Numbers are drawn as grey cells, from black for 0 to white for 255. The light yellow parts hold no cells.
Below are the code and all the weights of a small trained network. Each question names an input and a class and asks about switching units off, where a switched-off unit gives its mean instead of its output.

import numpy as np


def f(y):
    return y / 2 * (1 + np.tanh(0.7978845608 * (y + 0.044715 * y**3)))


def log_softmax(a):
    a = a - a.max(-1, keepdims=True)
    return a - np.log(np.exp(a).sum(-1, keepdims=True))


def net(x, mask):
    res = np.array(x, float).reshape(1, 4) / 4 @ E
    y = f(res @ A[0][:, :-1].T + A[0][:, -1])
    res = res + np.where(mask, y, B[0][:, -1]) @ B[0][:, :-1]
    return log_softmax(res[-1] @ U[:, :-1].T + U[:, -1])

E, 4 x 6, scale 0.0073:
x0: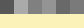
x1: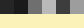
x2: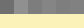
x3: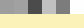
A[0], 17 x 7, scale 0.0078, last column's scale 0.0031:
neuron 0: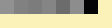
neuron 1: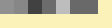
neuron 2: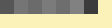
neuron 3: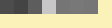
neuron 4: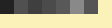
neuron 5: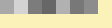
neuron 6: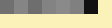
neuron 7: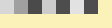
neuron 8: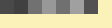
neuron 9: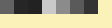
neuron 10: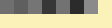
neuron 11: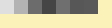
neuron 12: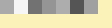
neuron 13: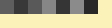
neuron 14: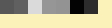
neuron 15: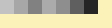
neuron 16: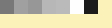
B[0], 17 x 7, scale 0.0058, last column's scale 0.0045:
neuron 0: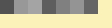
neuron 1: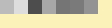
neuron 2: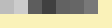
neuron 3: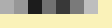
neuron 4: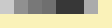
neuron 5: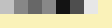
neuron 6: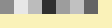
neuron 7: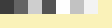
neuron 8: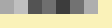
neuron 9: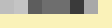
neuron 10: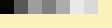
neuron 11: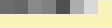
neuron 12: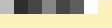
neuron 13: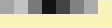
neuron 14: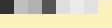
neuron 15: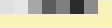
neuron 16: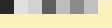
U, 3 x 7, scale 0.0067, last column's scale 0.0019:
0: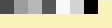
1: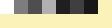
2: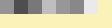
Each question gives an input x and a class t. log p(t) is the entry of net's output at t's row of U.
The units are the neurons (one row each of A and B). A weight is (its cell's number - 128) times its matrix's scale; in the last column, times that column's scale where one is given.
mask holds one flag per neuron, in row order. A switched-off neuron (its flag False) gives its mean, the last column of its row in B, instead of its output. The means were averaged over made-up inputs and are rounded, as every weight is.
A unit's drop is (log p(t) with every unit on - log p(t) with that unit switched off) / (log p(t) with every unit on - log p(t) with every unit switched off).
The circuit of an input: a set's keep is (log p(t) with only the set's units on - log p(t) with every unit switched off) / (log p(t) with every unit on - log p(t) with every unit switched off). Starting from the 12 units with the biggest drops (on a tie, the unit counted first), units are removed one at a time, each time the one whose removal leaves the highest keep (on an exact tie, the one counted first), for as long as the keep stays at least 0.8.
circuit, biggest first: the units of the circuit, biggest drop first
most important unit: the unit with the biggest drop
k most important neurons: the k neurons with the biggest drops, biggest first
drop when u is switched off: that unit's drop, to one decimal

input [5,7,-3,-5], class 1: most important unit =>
neuron 4
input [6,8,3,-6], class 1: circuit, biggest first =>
[neuron 4; neuron 3]
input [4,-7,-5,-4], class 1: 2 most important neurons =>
[neuron 5; neuron 12]
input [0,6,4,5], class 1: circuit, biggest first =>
[neuron 3; neuron 8]
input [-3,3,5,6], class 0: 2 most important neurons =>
[neuron 7; neuron 16]
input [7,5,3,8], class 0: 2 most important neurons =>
[neuron 7; neuron 16]
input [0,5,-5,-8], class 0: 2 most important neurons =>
[neuron 14; neuron 10]
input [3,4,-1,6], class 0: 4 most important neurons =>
[neuron 7; neuron 16; neuron 12; neuron 5]
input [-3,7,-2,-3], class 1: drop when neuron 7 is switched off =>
0.1
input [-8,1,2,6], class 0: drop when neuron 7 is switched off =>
0.3
